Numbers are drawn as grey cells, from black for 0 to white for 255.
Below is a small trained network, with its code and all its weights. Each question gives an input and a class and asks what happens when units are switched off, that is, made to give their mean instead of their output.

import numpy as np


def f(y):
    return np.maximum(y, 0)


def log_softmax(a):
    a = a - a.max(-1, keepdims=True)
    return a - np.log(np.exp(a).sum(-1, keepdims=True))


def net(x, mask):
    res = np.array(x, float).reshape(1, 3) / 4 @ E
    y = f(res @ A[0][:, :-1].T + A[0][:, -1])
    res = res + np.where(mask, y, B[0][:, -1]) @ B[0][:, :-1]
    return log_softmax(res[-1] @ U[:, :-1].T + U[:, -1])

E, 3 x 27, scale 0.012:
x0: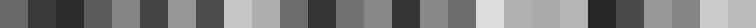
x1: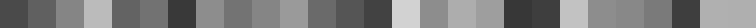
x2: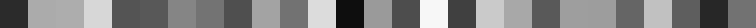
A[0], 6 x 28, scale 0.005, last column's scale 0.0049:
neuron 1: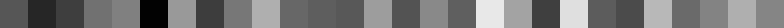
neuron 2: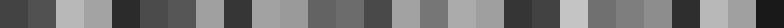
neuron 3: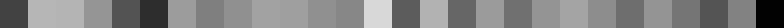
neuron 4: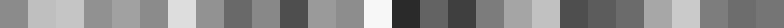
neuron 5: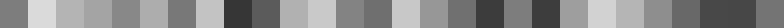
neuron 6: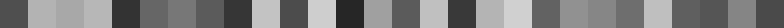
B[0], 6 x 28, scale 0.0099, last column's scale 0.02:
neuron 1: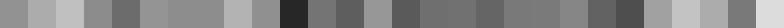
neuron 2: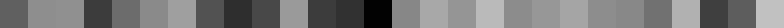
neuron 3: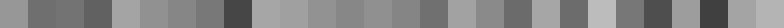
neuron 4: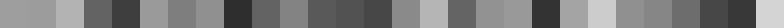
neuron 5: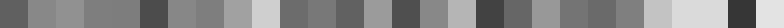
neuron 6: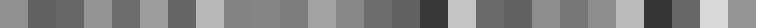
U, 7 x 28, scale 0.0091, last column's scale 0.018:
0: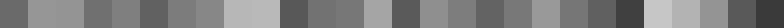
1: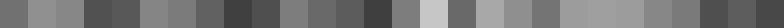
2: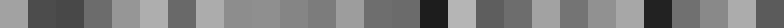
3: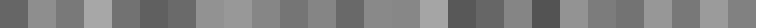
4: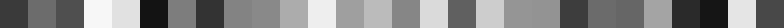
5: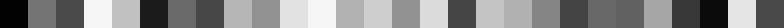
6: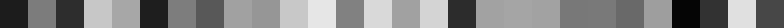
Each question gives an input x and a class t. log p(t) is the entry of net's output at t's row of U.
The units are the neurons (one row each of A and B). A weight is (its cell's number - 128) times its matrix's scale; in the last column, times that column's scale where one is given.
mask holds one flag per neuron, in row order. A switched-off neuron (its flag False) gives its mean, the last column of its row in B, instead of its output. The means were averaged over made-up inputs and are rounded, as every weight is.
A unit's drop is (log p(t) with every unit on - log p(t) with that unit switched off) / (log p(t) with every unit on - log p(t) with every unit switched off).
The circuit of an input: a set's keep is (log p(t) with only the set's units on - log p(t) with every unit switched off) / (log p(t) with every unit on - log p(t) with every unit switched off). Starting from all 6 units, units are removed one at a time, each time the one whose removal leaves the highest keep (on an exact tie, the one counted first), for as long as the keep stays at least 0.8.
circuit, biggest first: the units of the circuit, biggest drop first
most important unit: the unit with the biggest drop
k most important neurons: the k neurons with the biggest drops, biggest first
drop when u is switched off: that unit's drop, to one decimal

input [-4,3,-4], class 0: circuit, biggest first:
[neuron 6; neuron 4]
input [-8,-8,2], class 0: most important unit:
neuron 5
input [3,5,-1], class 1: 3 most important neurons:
[neuron 2; neuron 5; neuron 6]
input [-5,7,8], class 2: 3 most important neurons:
[neuron 6; neuron 4; neuron 3]
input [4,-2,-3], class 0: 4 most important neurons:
[neuron 6; neuron 2; neuron 4; neuron 3]
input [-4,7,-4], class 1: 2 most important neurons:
[neuron 2; neuron 6]
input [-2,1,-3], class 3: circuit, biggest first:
[neuron 6; neuron 2]
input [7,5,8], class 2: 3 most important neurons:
[neuron 6; neuron 5; neuron 3]
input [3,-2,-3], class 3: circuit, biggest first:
[neuron 6; neuron 5; neuron 2]
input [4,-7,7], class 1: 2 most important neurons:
[neuron 4; neuron 5]
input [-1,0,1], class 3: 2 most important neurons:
[neuron 6; neuron 1]
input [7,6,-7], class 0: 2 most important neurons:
[neuron 6; neuron 1]
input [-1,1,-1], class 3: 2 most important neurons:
[neuron 6; neuron 2]
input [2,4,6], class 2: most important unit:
neuron 6
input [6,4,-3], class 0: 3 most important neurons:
[neuron 1; neuron 6; neuron 4]
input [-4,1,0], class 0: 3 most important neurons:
[neuron 5; neuron 6; neuron 4]
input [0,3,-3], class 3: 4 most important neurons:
[neuron 6; neuron 4; neuron 3; neuron 2]
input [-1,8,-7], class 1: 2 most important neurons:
[neuron 2; neuron 6]
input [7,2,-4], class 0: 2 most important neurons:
[neuron 6; neuron 1]
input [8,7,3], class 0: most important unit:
neuron 1
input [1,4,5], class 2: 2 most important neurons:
[neuron 6; neuron 4]
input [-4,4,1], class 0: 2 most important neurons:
[neuron 5; neuron 4]
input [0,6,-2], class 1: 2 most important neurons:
[neuron 2; neuron 6]
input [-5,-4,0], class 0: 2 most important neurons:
[neuron 5; neuron 2]
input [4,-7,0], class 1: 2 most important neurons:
[neuron 4; neuron 5]
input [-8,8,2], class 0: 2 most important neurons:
[neuron 5; neuron 4]
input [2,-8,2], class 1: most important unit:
neuron 4
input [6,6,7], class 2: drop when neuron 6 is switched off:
1.5
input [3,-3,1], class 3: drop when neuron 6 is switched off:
-0.2
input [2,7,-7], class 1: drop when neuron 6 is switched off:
0.7
